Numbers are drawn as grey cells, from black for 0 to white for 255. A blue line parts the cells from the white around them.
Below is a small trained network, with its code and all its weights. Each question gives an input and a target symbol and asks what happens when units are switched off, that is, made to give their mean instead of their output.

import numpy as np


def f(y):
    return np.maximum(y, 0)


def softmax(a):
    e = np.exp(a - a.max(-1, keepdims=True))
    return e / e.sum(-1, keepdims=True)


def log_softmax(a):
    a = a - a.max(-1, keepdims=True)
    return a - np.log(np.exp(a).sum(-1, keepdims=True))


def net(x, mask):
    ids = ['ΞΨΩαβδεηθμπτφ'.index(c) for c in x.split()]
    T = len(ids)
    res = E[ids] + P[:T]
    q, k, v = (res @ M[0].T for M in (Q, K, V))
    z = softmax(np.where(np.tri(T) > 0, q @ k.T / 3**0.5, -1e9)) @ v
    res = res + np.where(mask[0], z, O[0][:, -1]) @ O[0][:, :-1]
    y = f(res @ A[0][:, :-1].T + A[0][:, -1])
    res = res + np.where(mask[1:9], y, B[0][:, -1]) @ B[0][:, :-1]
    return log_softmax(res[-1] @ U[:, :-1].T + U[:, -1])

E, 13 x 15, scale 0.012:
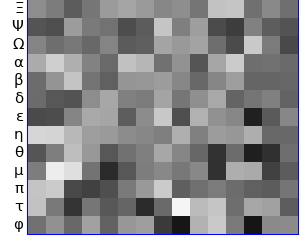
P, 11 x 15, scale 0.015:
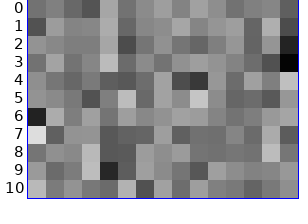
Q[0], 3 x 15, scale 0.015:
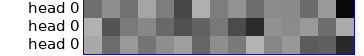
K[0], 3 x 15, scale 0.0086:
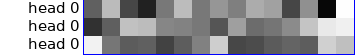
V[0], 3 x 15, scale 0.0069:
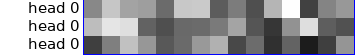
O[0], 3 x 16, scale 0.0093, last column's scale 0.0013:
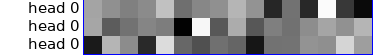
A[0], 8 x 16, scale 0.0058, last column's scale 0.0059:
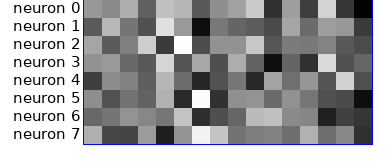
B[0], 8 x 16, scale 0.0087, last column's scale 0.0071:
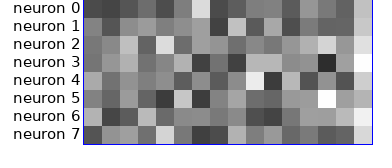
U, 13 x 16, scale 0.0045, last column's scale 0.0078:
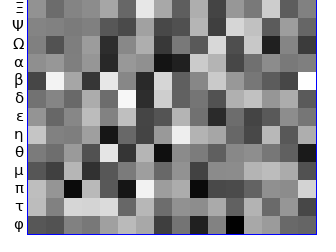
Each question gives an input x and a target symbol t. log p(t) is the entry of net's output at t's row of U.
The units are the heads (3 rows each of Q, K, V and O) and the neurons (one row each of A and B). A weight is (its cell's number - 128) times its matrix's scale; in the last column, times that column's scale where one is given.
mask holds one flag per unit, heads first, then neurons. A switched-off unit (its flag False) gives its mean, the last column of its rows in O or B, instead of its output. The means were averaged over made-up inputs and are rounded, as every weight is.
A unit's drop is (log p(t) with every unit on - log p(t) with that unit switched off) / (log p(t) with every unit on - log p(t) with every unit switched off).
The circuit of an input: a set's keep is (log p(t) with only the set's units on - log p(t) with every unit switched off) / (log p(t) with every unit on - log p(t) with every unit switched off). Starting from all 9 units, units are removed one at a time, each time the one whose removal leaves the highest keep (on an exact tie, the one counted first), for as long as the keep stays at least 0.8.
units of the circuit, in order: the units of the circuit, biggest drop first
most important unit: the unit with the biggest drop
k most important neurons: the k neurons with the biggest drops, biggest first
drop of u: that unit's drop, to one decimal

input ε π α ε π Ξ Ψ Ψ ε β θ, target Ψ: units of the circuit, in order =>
head 0; neuron 4
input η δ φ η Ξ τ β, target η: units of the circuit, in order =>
head 0; neuron 5
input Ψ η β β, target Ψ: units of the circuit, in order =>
head 0; neuron 4; neuron 6
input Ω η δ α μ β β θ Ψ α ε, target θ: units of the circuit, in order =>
head 0; neuron 4
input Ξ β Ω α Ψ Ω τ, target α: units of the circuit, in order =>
neuron 3; head 0; neuron 0
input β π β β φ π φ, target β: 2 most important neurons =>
neuron 6; neuron 3
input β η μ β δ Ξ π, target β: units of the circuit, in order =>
neuron 3; head 0; neuron 6
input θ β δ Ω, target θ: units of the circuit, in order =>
head 0; neuron 4; neuron 1
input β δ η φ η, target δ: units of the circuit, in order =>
head 0; neuron 6
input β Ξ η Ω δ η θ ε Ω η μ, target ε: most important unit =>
head 0
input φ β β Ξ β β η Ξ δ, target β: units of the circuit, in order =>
head 0; neuron 3; neuron 6
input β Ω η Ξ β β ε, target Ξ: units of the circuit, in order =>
head 0; neuron 2
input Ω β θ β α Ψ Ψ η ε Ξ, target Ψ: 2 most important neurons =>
neuron 4; neuron 7
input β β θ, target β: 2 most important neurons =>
neuron 3; neuron 6
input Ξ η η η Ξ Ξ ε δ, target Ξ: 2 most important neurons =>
neuron 2; neuron 0
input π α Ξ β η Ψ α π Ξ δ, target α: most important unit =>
neuron 3
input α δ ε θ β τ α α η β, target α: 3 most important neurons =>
neuron 3; neuron 0; neuron 2
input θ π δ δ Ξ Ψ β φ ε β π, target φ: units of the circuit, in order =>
head 0; neuron 1; neuron 0
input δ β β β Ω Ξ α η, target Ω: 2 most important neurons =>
neuron 2; neuron 4
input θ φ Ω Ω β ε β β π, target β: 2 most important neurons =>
neuron 6; neuron 0
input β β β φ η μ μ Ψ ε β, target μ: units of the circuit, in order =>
head 0; neuron 5
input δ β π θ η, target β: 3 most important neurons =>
neuron 3; neuron 6; neuron 0
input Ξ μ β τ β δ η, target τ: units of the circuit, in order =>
head 0; neuron 2; neuron 7
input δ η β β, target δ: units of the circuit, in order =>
head 0; neuron 6
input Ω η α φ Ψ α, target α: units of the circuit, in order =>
head 0; neuron 3; neuron 0
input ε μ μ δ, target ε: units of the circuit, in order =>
head 0; neuron 6; neuron 4; neuron 1
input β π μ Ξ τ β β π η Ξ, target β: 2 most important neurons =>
neuron 3; neuron 6
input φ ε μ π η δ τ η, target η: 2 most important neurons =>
neuron 5; neuron 2
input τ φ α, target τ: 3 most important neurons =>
neuron 2; neuron 7; neuron 6
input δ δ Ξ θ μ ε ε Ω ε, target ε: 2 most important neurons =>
neuron 1; neuron 4
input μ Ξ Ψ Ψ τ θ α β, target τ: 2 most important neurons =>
neuron 2; neuron 7
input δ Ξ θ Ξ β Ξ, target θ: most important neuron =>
neuron 4
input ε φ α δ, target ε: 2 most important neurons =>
neuron 6; neuron 4
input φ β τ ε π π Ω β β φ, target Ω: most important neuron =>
neuron 2
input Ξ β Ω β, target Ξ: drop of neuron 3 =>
0.1
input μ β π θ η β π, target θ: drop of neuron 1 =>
0.3
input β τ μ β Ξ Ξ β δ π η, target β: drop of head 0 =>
0.6
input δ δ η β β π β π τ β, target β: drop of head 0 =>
0.5
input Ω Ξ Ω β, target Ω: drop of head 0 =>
1.0
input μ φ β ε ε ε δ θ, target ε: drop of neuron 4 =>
0.4
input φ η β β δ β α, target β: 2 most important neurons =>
neuron 3; neuron 6
